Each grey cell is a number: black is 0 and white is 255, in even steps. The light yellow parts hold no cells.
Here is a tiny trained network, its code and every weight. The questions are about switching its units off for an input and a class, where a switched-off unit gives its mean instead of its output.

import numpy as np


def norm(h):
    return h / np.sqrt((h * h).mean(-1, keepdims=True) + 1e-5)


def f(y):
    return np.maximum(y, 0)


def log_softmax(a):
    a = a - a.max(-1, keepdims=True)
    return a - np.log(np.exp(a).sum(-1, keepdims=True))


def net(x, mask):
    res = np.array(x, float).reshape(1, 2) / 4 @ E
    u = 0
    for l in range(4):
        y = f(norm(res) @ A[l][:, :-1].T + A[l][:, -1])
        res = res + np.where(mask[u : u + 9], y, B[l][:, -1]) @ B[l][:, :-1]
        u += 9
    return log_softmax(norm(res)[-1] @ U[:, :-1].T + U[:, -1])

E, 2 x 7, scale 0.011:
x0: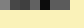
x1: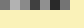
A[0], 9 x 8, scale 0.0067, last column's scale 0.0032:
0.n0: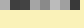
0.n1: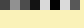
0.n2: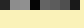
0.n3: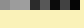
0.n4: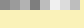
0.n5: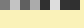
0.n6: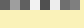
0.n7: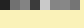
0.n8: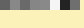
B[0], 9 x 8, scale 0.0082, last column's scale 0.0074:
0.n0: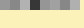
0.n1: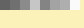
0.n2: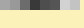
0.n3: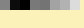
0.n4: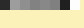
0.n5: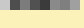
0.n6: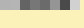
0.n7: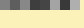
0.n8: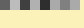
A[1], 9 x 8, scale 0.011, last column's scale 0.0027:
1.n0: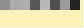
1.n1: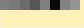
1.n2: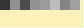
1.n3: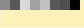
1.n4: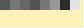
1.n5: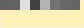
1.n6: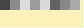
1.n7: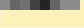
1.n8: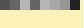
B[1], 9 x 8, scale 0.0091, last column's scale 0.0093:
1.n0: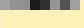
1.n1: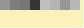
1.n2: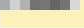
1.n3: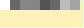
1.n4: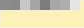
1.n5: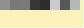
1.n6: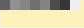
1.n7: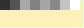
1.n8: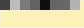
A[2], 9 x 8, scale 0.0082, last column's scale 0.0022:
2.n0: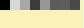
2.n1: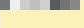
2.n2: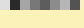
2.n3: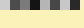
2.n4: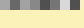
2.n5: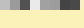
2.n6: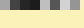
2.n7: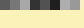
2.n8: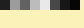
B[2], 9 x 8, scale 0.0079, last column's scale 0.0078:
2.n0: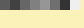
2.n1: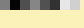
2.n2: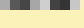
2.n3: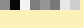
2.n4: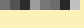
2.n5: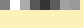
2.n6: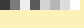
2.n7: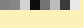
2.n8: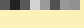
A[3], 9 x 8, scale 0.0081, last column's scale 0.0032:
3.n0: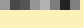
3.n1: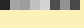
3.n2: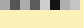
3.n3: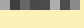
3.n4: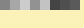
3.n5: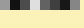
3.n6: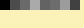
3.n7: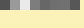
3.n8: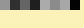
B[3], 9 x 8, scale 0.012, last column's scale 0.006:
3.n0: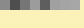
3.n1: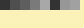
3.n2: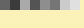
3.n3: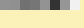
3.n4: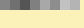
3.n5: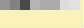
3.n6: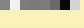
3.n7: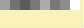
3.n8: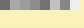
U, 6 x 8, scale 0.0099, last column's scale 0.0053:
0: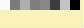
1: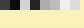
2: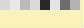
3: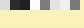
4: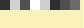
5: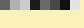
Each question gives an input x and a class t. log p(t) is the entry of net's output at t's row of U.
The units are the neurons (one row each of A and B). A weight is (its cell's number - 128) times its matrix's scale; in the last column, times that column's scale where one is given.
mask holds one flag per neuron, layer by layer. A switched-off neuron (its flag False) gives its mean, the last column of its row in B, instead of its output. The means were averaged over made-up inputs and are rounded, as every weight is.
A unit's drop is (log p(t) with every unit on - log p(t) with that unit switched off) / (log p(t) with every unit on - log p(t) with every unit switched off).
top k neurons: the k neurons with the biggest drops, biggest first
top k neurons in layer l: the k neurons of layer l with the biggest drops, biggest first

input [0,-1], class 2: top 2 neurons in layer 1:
(1.n6, 1.n4)
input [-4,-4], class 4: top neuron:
(0.n4)
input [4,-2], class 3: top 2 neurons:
(0.n2, 2.n6)
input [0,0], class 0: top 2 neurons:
(0.n2, 0.n5)
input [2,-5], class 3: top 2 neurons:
(0.n5, 0.n4)
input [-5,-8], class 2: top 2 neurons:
(0.n6, 1.n7)
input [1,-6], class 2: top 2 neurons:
(0.n6, 0.n8)
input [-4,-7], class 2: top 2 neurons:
(0.n6, 1.n7)
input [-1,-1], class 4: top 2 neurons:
(0.n4, 0.n3)
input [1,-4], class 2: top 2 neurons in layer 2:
(2.n0, 2.n1)
